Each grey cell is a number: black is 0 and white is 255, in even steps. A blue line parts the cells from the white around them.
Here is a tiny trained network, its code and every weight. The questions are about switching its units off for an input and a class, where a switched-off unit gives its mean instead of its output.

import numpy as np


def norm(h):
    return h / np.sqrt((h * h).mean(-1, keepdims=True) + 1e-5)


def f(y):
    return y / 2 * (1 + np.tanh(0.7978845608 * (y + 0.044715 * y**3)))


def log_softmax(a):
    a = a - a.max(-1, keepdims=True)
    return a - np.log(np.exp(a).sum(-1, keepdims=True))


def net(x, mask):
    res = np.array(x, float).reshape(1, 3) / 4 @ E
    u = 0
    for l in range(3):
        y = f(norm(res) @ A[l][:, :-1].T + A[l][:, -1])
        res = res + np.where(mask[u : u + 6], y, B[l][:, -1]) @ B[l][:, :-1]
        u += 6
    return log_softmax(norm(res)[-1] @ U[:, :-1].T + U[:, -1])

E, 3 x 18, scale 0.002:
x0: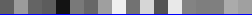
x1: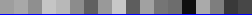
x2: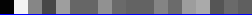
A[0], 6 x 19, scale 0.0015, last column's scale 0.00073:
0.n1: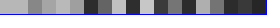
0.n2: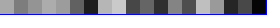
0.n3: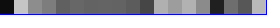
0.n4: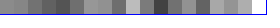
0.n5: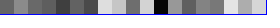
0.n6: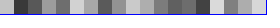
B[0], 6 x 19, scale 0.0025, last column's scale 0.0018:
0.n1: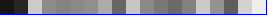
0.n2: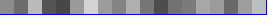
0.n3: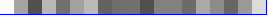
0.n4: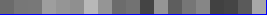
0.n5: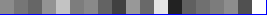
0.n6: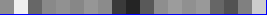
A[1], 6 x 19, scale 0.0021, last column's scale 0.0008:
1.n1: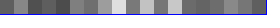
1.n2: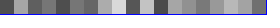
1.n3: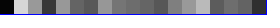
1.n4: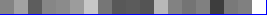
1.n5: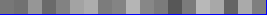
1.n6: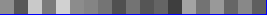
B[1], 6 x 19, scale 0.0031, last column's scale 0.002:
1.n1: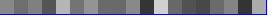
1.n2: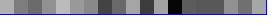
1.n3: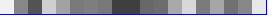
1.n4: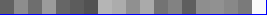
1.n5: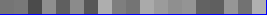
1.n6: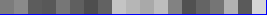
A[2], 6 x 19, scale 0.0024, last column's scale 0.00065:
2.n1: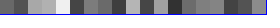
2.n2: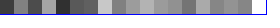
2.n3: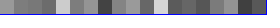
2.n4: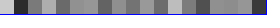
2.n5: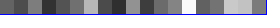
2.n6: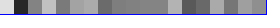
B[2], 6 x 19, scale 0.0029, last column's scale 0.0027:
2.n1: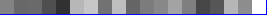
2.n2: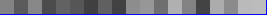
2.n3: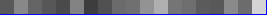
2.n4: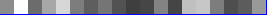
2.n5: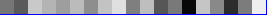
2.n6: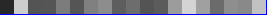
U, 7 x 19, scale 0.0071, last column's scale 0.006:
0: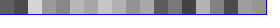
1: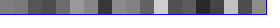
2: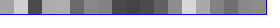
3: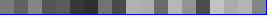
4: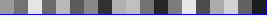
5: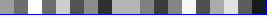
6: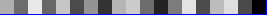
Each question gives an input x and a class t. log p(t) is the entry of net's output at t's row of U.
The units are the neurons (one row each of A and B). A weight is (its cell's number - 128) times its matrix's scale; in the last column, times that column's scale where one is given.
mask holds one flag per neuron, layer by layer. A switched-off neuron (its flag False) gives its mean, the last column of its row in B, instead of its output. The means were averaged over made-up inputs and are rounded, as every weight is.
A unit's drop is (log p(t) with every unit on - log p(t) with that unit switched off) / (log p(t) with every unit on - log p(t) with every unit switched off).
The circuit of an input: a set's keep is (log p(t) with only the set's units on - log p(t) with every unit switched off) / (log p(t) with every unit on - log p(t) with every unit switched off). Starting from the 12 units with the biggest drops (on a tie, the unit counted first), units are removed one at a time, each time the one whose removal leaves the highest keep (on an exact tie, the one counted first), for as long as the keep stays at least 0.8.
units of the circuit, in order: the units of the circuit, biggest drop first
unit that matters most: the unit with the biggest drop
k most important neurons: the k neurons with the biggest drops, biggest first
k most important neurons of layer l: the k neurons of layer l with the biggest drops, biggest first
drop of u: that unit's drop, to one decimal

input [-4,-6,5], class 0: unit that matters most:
2.n5
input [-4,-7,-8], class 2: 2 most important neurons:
[2.n4 2.n6]
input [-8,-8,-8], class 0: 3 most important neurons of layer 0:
[0.n5 0.n3 0.n6]
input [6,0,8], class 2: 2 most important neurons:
[1.n3 1.n6]
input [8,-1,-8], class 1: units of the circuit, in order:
[1.n1 1.n2]
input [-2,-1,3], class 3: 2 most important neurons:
[1.n4 0.n3]
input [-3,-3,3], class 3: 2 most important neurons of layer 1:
[1.n4 1.n2]
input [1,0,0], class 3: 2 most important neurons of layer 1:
[1.n2 1.n1]
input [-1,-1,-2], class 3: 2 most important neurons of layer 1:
[1.n4 1.n3]
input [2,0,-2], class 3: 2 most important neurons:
[0.n5 2.n2]
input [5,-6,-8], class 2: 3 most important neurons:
[2.n4 2.n6 0.n1]
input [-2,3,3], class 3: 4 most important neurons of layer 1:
[1.n5 1.n2 1.n6 1.n1]
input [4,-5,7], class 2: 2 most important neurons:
[1.n3 0.n1]
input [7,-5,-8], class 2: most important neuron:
[2.n4]
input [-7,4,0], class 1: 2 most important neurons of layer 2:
[2.n5 2.n1]
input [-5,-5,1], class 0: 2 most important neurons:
[2.n5 0.n5]
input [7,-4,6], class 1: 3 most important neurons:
[1.n2 1.n1 0.n6]
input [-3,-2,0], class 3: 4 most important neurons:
[1.n4 0.n5 1.n2 1.n1]
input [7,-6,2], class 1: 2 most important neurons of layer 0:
[0.n1 0.n2]
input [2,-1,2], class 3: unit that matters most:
0.n5
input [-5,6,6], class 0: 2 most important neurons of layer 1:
[1.n1 1.n2]
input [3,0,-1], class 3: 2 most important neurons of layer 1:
[1.n2 1.n4]
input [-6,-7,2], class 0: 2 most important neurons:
[2.n5 0.n5]
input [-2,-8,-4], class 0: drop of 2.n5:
1.2
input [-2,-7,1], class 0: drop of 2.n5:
1.0
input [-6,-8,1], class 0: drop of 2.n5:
1.3
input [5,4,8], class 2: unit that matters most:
1.n3
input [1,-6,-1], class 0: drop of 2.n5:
1.0
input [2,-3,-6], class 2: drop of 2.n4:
0.0
